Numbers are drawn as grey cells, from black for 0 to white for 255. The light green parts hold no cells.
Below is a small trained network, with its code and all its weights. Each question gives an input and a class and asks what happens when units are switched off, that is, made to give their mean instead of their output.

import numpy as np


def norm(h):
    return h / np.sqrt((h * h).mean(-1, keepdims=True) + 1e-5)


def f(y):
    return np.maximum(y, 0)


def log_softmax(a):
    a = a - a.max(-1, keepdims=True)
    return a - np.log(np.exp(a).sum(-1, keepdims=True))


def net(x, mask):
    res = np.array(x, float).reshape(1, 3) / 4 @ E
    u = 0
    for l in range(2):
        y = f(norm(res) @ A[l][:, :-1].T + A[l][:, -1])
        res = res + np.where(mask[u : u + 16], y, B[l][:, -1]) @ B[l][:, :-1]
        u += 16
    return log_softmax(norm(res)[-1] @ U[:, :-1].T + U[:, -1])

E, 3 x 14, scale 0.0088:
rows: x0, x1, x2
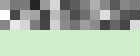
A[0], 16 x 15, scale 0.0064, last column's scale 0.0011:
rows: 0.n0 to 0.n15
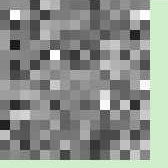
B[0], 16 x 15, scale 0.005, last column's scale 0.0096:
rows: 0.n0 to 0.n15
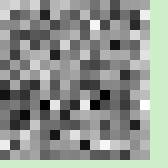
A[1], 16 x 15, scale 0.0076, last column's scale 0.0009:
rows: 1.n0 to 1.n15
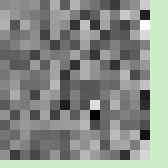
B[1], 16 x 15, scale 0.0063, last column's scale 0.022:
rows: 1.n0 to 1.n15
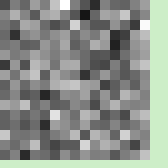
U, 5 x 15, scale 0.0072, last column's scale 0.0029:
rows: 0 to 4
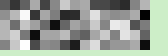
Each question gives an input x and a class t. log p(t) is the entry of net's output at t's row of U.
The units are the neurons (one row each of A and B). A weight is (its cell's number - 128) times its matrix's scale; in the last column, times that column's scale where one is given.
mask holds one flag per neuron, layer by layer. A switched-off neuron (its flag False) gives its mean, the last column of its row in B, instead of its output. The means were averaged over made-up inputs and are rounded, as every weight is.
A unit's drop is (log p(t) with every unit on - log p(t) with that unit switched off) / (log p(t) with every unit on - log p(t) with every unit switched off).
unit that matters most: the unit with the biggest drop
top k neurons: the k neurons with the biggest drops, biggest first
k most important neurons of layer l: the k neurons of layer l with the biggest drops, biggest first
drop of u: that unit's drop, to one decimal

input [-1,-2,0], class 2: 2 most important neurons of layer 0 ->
0.n14, 0.n10
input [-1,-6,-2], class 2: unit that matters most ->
0.n14
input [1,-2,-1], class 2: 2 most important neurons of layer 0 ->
0.n14, 0.n1
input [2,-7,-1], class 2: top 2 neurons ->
0.n10, 0.n14
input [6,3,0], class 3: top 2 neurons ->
0.n10, 0.n1
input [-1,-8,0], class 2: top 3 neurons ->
0.n10, 0.n14, 0.n4
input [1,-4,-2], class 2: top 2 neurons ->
0.n14, 0.n1
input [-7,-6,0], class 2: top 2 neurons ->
0.n14, 0.n10
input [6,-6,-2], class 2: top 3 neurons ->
0.n10, 0.n1, 0.n2
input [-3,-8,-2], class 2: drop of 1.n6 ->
0.2
